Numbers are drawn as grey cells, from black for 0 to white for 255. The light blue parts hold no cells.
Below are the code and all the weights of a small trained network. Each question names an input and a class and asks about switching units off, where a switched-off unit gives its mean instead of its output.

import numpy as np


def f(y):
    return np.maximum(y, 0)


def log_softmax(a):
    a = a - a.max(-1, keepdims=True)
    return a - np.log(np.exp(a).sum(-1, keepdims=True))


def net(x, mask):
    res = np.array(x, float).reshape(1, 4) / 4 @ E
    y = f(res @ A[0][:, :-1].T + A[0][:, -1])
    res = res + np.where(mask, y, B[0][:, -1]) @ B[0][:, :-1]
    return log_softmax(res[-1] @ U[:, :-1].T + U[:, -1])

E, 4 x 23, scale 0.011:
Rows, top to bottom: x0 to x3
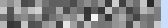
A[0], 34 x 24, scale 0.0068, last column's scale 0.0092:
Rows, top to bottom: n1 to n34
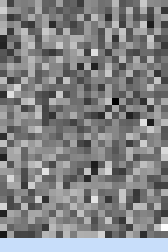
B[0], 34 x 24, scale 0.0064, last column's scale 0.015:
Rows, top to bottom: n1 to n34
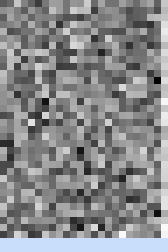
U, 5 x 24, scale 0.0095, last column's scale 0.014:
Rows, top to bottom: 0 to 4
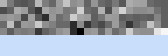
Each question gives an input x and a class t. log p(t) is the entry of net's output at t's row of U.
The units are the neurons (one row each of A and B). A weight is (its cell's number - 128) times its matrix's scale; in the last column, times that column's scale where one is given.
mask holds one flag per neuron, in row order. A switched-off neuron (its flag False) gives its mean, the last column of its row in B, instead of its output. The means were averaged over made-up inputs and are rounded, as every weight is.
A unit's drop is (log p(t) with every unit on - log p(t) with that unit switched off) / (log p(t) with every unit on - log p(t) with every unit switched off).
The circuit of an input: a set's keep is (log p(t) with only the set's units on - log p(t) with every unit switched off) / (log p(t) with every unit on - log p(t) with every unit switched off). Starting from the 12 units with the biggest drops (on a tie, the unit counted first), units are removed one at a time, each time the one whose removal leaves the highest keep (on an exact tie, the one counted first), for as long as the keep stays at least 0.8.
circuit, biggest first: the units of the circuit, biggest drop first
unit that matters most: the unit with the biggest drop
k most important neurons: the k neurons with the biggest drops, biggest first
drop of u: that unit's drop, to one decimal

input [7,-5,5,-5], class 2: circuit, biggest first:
(n4)
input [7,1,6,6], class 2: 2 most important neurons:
(n18, n16)
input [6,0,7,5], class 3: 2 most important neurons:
(n8, n29)
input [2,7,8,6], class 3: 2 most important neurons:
(n29, n8)
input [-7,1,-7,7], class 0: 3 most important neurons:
(n5, n30, n12)
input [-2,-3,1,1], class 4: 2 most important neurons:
(n24, n17)
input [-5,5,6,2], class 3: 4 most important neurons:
(n29, n8, n34, n28)
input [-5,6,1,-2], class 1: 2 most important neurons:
(n17, n24)
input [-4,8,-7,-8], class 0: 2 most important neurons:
(n11, n14)
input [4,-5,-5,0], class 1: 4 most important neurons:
(n34, n29, n8, n20)
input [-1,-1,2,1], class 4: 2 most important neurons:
(n25, n10)
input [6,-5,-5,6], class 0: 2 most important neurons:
(n30, n33)
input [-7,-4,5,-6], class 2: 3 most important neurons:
(n7, n6, n15)
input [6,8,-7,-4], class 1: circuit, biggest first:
(n24)
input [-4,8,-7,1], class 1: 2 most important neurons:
(n17, n24)
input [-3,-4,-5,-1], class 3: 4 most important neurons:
(n25, n17, n32, n10)
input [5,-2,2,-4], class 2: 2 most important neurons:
(n4, n16)
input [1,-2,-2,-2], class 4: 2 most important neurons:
(n12, n30)
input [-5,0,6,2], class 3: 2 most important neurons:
(n8, n29)
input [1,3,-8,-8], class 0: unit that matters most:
n14
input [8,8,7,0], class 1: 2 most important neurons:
(n17, n21)
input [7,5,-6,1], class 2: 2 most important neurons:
(n18, n4)
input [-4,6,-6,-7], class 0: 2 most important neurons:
(n11, n14)
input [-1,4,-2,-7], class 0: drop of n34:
0.0
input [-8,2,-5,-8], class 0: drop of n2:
0.1
